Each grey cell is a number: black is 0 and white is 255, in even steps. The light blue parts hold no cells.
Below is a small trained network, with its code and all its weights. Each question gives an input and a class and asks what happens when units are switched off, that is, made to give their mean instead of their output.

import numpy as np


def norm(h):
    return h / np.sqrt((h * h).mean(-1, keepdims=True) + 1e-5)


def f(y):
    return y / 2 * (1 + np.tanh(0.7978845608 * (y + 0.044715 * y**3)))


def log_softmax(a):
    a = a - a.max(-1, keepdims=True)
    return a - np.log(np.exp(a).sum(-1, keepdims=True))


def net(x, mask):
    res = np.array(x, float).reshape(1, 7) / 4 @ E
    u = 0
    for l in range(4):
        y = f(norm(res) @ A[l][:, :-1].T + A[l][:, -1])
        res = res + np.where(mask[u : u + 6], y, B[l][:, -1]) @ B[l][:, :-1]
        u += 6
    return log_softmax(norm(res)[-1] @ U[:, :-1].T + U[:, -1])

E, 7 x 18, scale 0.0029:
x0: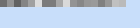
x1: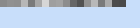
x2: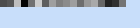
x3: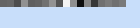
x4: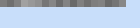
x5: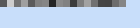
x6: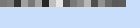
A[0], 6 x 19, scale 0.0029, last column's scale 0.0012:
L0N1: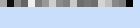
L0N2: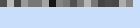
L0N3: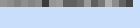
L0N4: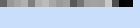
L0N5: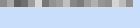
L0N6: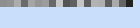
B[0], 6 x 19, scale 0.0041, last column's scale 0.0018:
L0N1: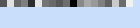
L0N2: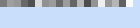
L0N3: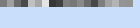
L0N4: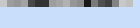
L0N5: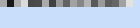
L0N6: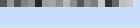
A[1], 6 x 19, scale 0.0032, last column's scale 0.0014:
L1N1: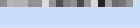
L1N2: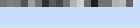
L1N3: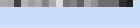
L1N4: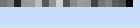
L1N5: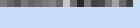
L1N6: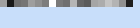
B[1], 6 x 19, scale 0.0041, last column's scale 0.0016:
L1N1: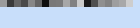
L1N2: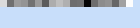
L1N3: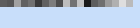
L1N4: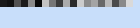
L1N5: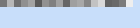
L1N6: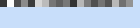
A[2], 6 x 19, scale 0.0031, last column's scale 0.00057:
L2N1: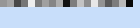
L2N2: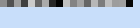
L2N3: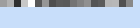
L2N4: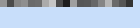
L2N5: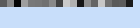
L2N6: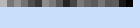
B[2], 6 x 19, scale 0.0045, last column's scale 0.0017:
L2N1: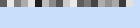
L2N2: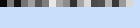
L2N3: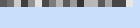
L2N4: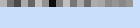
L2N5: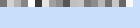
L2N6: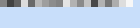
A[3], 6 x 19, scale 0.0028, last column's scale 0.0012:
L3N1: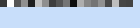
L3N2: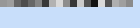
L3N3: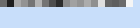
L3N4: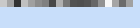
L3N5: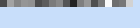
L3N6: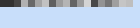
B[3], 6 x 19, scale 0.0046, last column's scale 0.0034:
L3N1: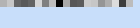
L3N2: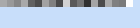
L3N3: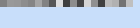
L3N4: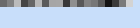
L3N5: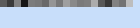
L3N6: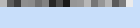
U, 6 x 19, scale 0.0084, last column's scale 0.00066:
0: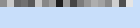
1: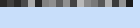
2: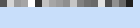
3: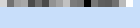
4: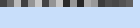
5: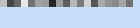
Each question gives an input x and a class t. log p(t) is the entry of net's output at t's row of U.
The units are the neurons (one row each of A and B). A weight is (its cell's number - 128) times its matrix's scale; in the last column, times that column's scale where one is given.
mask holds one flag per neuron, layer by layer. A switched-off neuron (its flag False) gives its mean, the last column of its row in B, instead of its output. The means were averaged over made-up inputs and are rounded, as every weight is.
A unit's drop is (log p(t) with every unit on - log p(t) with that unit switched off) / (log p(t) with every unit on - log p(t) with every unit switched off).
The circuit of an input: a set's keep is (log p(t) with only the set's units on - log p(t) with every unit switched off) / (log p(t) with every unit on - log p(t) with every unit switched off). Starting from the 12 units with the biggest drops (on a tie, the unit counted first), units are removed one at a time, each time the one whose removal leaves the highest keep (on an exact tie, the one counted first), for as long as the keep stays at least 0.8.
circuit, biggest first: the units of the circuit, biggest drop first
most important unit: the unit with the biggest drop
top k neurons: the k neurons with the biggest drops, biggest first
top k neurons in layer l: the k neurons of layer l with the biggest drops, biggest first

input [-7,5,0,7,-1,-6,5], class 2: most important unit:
L2N5
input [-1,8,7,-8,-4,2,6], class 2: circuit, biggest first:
[L2N1 L0N6]
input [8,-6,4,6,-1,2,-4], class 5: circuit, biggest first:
[L0N5 L3N6]
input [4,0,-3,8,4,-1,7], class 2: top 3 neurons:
[L2N5 L1N5 L1N1]
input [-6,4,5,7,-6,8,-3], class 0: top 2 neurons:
[L0N2 L3N1]
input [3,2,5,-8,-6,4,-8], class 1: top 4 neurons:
[L2N2 L1N1 L1N5 L2N5]
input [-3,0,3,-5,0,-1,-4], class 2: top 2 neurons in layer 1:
[L1N4 L1N3]
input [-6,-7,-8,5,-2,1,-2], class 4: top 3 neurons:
[L2N3 L3N4 L0N4]
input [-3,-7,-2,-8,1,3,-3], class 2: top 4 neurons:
[L2N1 L0N6 L0N4 L1N1]
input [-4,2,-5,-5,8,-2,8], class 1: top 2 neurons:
[L1N4 L1N3]
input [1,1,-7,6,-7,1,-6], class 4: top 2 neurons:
[L2N3 L1N4]
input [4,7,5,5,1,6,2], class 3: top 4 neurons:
[L0N4 L0N1 L1N6 L1N3]
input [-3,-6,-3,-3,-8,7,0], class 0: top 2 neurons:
[L3N1 L0N2]
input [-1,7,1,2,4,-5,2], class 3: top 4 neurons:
[L0N4 L0N2 L1N3 L1N1]
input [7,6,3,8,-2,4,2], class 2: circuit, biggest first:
[L2N5]
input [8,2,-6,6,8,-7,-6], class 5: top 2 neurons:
[L0N5 L0N2]
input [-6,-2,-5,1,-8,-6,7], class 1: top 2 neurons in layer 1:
[L1N4 L1N3]
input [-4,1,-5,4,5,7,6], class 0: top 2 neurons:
[L0N2 L3N1]
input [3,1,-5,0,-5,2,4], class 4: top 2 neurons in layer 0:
[L0N3 L0N5]
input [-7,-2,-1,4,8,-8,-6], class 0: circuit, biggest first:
[L0N1]
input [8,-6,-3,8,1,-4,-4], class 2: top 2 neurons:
[L2N5 L1N5]
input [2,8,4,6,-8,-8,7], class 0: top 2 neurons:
[L1N6 L0N1]
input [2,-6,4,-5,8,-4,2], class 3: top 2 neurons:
[L1N2 L1N5]
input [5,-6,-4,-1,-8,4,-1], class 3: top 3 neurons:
[L1N2 L0N1 L2N6]
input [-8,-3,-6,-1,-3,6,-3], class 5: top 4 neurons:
[L2N6 L0N1 L1N6 L3N6]
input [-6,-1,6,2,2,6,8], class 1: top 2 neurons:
[L1N4 L0N1]
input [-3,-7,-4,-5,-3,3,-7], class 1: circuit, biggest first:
[L2N2]
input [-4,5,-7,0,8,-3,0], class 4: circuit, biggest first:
[L2N3 L3N4]
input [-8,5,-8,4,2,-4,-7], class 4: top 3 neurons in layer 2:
[L2N3 L2N2 L2N1]
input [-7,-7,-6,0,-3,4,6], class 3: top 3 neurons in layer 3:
[L3N2 L3N4 L3N5]
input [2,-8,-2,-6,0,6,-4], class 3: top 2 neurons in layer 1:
[L1N2 L1N6]
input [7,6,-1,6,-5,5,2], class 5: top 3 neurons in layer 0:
[L0N5 L0N1 L0N6]
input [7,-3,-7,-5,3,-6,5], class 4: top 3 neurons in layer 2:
[L2N3 L2N6 L2N5]
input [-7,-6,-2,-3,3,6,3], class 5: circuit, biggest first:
[L2N6]
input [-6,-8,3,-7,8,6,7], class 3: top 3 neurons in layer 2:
[L2N2 L2N5 L2N6]
